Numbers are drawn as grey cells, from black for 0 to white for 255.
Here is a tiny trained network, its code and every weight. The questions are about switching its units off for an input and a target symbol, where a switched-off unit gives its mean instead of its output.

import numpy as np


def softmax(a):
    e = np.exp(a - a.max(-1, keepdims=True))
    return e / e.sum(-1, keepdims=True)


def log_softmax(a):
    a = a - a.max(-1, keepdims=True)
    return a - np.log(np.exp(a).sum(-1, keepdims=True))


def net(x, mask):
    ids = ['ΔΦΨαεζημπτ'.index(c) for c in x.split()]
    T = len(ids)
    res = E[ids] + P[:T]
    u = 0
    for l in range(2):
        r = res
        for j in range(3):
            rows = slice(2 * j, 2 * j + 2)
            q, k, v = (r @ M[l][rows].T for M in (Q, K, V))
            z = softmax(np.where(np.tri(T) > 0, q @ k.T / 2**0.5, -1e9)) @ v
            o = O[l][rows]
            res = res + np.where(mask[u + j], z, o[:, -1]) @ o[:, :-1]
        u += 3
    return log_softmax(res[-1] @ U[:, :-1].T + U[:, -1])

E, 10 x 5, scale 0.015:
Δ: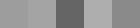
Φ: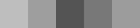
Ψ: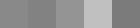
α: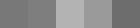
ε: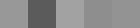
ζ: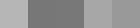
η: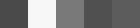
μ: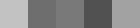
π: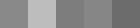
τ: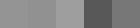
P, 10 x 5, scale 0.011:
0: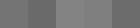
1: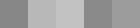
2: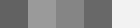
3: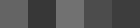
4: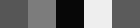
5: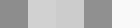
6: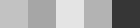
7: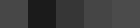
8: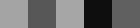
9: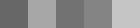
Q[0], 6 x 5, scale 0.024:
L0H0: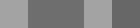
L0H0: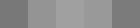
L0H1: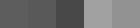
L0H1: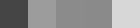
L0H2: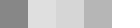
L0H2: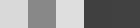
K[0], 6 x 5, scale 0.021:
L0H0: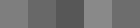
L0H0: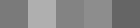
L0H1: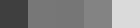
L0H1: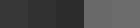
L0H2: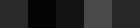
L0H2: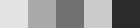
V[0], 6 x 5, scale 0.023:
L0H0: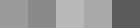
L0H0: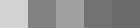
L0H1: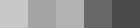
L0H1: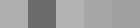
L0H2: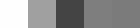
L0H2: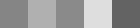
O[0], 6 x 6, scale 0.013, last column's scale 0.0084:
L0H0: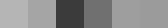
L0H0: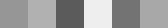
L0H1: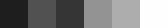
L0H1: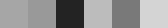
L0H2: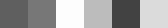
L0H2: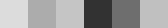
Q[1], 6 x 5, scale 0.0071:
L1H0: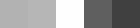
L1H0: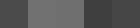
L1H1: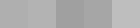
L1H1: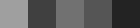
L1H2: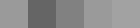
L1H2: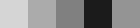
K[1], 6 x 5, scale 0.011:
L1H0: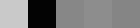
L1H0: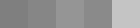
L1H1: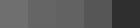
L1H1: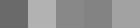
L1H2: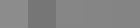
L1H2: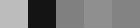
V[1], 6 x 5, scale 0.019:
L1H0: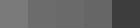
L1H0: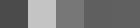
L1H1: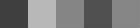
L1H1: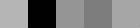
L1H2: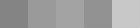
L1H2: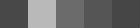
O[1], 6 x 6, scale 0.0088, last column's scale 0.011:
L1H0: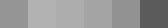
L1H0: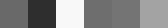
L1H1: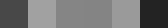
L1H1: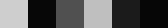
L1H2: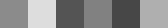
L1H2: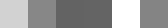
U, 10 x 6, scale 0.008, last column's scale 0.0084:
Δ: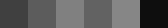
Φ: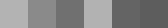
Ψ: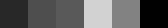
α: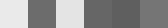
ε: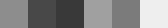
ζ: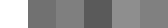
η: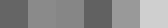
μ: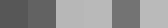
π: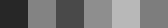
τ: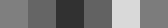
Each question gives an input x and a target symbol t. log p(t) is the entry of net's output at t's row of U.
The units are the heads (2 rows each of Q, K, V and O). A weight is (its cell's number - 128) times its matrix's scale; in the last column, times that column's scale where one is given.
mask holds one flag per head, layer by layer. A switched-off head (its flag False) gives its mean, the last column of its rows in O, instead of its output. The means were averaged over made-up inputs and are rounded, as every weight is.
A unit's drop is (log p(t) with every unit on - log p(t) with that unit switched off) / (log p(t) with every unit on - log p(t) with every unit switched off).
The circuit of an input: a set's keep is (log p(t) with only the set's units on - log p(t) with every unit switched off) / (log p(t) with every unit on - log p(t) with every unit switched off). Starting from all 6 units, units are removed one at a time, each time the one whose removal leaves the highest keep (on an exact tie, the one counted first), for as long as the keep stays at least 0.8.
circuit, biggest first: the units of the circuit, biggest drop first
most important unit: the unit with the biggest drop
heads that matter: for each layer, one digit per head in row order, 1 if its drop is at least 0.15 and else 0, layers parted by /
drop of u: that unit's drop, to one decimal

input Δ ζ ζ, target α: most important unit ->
L0H2
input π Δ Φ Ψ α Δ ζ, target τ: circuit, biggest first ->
[L0H1; L0H2]
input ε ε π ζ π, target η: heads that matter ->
110 / 010
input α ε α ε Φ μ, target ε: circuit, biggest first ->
[L0H2; L1H1]
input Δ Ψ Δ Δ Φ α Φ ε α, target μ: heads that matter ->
011 / 000
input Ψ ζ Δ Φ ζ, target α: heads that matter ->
010 / 000
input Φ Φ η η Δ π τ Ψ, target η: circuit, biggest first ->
[L1H1; L0H2]
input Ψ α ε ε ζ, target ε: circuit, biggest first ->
[L0H2; L0H1; L1H1]
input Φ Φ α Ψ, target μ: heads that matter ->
001 / 000
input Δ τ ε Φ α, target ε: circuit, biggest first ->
[L0H2; L0H1]
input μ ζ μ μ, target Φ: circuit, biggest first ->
[L0H1; L0H2; L1H0; L0H0]
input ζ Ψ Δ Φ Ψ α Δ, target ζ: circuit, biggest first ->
[L0H2; L0H1]
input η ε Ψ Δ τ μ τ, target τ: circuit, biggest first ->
[L1H2; L0H1]
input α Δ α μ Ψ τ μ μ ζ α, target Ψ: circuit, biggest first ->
[L0H2]
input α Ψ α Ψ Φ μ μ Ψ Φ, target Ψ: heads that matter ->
011 / 000
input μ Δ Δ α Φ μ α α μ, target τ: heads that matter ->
011 / 000
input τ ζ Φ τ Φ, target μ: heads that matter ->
011 / 000
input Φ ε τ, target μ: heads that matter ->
001 / 000
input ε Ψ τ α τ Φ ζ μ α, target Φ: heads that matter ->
111 / 100
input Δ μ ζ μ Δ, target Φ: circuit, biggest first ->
[L0H1]
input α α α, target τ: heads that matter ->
001 / 000
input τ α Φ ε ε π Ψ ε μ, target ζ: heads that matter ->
011 / 100
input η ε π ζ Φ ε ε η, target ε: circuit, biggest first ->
[L1H1; L0H1]
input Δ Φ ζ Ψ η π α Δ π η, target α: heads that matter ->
110 / 000
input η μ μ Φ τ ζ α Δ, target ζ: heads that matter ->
100 / 001
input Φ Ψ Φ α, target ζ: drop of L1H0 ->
0.0
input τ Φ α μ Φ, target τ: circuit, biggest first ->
[L0H2]
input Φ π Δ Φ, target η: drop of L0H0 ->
0.2
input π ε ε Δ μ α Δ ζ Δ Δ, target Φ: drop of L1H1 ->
0.2
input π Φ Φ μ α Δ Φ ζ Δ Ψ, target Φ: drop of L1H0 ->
0.3
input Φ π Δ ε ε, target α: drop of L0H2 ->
0.1
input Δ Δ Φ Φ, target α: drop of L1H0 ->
0.0
